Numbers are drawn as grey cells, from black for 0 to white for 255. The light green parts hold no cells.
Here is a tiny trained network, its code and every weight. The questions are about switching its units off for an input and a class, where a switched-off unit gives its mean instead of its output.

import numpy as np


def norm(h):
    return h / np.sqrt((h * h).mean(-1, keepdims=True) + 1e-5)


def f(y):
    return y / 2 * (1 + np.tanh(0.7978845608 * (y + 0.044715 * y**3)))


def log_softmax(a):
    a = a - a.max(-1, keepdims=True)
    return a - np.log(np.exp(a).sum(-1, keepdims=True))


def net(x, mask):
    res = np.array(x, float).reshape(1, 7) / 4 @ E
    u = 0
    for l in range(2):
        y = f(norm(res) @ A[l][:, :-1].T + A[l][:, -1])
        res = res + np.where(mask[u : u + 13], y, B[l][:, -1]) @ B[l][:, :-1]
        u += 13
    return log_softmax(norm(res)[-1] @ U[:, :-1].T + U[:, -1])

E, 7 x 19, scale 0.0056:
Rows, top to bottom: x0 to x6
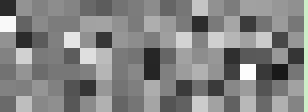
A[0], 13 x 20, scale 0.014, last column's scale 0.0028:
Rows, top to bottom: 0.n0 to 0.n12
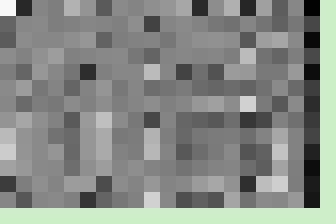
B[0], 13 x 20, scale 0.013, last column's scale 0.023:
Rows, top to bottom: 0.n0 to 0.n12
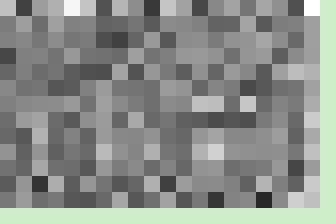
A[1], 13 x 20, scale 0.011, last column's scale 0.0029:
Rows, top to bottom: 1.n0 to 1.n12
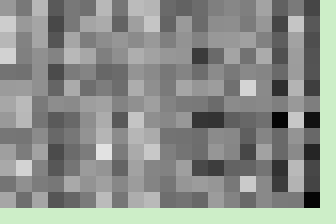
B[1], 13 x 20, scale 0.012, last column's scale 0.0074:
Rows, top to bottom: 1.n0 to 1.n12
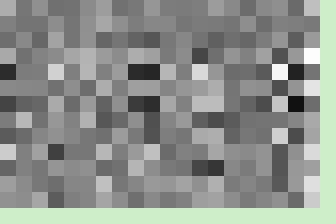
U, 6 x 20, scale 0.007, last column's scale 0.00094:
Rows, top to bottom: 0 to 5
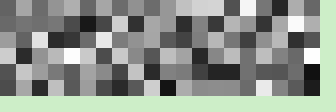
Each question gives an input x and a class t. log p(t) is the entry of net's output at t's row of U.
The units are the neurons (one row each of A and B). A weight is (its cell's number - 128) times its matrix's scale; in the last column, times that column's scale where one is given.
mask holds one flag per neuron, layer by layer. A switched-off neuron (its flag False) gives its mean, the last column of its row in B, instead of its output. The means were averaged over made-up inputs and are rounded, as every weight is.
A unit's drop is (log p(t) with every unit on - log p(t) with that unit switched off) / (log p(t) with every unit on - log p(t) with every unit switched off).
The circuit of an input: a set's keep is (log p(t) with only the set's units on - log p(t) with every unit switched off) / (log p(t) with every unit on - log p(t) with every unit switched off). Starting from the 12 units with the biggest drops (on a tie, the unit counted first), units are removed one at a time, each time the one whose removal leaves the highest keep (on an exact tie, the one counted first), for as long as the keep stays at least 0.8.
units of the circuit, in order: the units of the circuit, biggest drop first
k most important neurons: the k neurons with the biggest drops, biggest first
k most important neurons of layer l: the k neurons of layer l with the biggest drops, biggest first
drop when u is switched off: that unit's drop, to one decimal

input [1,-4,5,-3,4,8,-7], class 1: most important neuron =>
[0.n4]
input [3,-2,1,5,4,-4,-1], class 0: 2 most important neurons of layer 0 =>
[0.n0 0.n7]
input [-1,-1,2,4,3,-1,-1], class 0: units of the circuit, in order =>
[0.n0 0.n3]
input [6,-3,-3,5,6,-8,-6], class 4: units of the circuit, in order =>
[0.n9 0.n0]
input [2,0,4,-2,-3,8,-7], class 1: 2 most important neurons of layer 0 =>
[0.n12 0.n4]
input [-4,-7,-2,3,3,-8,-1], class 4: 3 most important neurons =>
[0.n0 0.n9 0.n6]
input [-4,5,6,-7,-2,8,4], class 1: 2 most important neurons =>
[0.n12 0.n4]
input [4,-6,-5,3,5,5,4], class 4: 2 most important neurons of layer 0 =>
[0.n9 0.n0]
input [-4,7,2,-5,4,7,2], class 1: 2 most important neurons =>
[0.n4 0.n12]
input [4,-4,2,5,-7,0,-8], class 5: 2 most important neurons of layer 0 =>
[0.n11 0.n2]
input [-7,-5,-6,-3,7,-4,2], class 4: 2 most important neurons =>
[0.n7 0.n9]
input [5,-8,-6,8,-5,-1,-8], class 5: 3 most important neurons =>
[0.n11 0.n2 0.n12]
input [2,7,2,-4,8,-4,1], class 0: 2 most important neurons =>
[0.n6 0.n3]
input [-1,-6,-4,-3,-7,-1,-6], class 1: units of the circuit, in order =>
[0.n12]
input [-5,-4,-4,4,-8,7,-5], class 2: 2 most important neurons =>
[0.n9 0.n7]
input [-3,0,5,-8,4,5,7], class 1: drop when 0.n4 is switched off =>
0.2
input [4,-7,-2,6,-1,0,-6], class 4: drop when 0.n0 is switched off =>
0.2
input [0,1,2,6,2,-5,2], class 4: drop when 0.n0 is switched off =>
0.6
